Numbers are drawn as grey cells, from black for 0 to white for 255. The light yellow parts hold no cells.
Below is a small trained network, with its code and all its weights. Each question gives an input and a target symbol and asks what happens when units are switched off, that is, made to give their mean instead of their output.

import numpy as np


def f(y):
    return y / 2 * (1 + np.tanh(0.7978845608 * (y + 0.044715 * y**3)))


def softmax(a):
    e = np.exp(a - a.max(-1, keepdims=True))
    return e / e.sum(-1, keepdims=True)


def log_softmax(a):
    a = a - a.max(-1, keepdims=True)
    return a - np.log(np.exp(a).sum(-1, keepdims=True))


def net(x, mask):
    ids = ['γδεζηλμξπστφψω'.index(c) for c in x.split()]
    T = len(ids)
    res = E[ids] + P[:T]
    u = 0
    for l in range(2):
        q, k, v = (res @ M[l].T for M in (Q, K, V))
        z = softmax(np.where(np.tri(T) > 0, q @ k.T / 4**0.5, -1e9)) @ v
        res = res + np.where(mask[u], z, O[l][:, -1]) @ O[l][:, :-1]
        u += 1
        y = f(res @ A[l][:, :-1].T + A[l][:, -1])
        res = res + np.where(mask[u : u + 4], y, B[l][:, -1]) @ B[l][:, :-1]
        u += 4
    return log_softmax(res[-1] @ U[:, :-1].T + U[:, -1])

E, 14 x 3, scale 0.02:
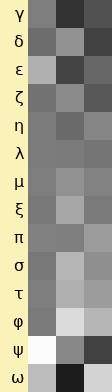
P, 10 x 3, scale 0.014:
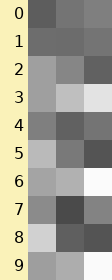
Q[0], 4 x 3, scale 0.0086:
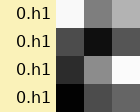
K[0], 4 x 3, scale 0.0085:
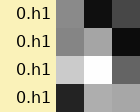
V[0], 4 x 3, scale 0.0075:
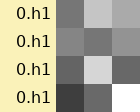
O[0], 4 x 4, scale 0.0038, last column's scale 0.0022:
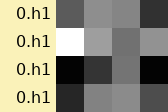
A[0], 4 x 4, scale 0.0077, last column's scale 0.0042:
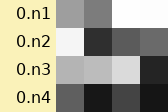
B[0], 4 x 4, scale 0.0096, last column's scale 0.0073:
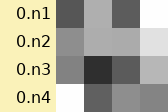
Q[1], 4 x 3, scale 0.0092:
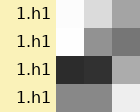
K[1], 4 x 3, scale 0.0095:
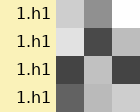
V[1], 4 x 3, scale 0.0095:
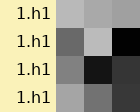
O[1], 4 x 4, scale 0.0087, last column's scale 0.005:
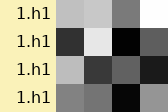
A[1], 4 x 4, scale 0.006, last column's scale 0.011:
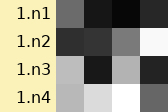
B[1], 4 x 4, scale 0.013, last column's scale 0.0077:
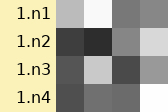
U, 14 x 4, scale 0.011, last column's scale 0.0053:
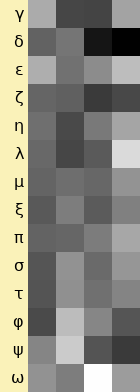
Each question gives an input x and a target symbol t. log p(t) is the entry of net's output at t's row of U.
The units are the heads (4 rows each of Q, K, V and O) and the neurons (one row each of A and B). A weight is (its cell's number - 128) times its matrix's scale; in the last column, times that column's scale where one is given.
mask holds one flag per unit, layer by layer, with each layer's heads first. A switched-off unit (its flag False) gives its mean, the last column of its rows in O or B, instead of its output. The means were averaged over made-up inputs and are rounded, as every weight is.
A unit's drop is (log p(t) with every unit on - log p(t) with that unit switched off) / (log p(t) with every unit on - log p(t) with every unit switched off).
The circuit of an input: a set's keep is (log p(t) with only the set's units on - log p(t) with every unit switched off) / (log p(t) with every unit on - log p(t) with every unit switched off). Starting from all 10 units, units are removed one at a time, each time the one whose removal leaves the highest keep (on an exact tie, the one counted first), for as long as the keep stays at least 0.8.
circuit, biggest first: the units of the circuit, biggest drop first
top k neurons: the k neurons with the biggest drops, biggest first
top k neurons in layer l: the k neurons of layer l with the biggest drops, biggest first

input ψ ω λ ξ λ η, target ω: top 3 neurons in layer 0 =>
0.n2, 0.n3, 0.n4
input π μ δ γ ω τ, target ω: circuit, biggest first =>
1.h1
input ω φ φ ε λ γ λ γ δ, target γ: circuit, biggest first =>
1.h1, 0.n4
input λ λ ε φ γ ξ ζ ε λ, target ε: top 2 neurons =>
0.n2, 1.n2
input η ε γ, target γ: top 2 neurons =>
0.n4, 0.n1
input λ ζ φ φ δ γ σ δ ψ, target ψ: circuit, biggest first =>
1.h1, 0.n2
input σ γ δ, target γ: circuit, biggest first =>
1.h1, 0.n1, 0.n4
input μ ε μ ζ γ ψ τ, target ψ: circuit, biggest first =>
1.h1, 0.h1, 0.n2, 0.n1
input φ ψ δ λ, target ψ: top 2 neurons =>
1.n2, 0.n2
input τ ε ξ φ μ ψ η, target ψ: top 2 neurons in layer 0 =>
0.n1, 0.n2
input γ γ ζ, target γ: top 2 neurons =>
0.n1, 0.n4
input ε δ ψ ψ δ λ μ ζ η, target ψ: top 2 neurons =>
0.n2, 1.n2
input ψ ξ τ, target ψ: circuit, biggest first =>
1.h1, 1.n2
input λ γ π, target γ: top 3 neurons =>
0.n4, 0.n1, 1.n4
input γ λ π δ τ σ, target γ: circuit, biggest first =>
1.h1, 0.n4, 0.n1
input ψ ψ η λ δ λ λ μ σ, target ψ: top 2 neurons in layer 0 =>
0.n2, 0.n3
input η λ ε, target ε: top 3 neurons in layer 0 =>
0.n2, 0.n1, 0.n3
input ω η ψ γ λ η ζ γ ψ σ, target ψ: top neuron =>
0.n1
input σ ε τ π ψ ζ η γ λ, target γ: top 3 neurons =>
0.n4, 0.n1, 1.n1
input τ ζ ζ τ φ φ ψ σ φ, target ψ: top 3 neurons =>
1.n2, 0.n1, 0.n3
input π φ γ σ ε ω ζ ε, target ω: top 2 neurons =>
0.n2, 0.n3
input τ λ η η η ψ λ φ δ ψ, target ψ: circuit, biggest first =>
1.h1, 0.n1
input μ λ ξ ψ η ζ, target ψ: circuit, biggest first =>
1.h1, 1.n2
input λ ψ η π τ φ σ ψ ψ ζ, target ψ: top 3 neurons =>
1.n2, 0.n2, 0.n1
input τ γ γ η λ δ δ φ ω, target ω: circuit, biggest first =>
0.n2
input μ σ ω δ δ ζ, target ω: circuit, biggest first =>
1.h1, 0.n2
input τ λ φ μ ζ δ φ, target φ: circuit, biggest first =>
0.n1
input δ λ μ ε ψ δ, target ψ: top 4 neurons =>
1.n2, 0.n3, 1.n4, 0.n1
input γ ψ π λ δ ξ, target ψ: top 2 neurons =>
0.n2, 0.n3
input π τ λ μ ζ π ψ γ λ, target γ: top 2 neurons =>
0.n4, 0.n1
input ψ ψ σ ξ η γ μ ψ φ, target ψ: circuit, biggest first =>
1.h1, 0.n2, 0.h1
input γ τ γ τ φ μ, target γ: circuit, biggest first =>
1.h1, 0.n1, 0.n4
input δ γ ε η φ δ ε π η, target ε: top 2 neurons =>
0.n2, 0.n1
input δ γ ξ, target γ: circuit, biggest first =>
1.h1, 0.n4, 0.n1
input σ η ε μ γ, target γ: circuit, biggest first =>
0.n4, 1.h1
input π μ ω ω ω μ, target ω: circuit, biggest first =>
1.h1
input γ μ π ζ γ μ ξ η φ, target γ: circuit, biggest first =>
1.h1, 0.n4, 0.n1
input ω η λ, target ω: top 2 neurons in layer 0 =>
0.n3, 0.n2
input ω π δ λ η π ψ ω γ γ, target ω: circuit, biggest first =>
1.h1, 0.h1
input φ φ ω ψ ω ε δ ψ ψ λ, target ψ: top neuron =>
0.n1
